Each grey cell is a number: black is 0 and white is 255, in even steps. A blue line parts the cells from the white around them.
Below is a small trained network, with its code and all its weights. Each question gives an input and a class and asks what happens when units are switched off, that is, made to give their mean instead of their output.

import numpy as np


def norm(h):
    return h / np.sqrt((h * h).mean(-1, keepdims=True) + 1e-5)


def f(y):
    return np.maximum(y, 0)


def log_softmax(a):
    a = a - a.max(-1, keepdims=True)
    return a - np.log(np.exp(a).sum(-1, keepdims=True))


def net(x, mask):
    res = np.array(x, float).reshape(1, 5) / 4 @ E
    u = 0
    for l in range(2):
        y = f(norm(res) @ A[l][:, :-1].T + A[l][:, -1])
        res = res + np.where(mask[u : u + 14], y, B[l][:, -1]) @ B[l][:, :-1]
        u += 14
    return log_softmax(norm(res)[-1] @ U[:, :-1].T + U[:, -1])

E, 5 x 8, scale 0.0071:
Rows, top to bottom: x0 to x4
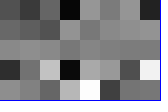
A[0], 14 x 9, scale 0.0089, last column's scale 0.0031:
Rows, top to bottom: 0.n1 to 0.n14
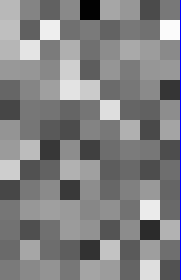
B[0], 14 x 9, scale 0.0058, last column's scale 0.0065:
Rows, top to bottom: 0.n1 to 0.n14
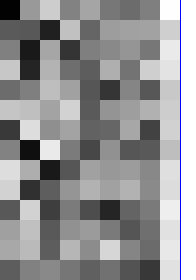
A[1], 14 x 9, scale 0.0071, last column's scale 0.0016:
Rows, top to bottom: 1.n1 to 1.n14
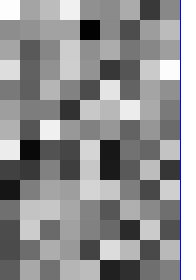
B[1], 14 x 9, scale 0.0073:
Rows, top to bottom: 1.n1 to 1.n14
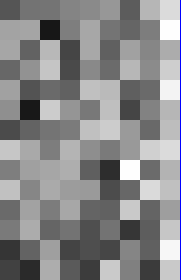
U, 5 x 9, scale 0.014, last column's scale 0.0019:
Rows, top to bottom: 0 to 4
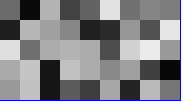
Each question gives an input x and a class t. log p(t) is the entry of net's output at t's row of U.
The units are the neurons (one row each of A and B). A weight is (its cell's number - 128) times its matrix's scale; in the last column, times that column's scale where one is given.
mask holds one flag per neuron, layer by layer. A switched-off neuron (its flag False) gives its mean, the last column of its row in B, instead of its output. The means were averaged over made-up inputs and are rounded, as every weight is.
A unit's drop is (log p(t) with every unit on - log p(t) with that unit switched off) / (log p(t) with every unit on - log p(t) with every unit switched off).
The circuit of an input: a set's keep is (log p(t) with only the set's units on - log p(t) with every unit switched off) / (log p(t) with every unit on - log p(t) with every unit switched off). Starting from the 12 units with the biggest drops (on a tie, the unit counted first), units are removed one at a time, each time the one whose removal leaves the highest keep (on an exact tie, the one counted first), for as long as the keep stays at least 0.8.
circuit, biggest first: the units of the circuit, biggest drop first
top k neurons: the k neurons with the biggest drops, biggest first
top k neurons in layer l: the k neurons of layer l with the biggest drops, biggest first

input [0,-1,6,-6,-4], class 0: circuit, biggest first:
(0.n8)
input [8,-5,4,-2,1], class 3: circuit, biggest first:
(0.n12, 1.n13)
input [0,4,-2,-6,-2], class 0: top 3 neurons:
(0.n8, 0.n11, 0.n4)
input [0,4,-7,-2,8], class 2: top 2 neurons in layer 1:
(1.n8, 1.n2)
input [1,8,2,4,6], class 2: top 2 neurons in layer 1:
(1.n8, 1.n13)
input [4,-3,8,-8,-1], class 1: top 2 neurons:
(0.n1, 0.n7)
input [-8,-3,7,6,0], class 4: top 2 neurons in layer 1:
(1.n2, 1.n13)
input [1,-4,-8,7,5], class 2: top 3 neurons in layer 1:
(1.n8, 1.n13, 1.n10)
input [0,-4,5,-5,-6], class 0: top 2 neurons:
(0.n8, 0.n11)
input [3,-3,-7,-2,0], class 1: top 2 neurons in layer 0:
(0.n7, 0.n1)
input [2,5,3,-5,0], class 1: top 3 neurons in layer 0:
(0.n1, 0.n7, 0.n8)
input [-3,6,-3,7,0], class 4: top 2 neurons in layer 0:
(0.n1, 0.n13)
